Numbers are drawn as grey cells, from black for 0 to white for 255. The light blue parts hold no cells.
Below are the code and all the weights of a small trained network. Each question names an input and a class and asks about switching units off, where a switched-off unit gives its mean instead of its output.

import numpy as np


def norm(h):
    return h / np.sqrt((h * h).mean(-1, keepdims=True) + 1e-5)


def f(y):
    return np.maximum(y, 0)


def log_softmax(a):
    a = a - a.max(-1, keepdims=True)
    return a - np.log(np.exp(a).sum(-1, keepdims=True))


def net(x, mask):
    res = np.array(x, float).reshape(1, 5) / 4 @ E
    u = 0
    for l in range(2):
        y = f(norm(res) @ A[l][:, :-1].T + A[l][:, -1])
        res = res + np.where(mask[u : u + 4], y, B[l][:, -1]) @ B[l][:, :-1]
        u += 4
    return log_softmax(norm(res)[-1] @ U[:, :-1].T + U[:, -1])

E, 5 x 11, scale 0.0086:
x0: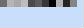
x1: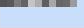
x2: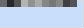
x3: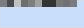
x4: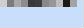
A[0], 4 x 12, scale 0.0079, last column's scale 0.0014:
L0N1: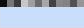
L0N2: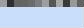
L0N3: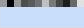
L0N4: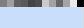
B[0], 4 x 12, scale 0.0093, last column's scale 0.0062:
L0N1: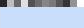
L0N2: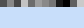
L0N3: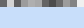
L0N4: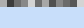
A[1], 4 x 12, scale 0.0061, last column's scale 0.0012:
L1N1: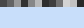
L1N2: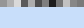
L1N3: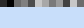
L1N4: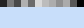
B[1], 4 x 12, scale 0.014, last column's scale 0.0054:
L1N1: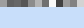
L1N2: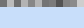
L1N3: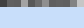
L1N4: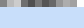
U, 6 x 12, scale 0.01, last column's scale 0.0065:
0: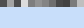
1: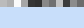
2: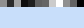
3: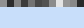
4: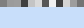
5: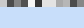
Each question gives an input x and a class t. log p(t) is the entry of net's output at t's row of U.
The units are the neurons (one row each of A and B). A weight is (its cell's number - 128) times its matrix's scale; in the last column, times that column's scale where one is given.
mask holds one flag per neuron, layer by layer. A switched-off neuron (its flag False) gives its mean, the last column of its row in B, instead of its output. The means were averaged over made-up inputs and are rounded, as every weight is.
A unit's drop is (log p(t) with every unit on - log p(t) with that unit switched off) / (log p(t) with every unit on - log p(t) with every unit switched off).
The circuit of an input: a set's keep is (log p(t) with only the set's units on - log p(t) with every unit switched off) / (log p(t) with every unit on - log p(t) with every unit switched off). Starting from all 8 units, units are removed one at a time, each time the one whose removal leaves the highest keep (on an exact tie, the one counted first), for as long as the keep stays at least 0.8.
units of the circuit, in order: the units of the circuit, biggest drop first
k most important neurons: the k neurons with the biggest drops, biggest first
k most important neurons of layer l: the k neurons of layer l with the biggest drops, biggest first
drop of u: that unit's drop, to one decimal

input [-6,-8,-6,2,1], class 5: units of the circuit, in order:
[L0N4]
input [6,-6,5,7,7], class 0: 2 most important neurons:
[L0N2, L1N4]
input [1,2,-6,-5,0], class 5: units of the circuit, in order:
[L0N4, L0N1]
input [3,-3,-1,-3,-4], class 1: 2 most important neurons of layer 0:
[L0N2, L0N3]
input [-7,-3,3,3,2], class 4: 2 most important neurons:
[L0N3, L0N1]
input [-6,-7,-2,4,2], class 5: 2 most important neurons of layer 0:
[L0N4, L0N1]
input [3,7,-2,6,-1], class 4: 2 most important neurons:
[L1N1, L0N1]
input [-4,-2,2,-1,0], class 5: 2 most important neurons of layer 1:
[L1N2, L1N1]
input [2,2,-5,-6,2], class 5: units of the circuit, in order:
[L0N4, L0N1]
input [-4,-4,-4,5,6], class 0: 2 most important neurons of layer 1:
[L1N2, L1N4]
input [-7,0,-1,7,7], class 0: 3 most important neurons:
[L0N2, L1N1, L1N4]
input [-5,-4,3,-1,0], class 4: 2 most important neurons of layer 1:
[L1N4, L1N3]
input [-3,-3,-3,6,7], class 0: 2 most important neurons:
[L0N3, L1N4]
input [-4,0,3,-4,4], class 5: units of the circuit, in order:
[L0N1]
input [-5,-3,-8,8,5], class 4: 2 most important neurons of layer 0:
[L0N1, L0N2]
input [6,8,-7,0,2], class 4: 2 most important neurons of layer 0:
[L0N1, L0N2]
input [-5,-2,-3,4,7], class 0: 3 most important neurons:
[L0N3, L1N4, L1N1]
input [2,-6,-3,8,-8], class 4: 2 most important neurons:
[L1N1, L0N2]
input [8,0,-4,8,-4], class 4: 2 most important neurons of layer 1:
[L1N1, L1N3]
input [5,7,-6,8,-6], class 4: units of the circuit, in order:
[L1N1]
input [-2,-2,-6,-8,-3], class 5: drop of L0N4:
0.3
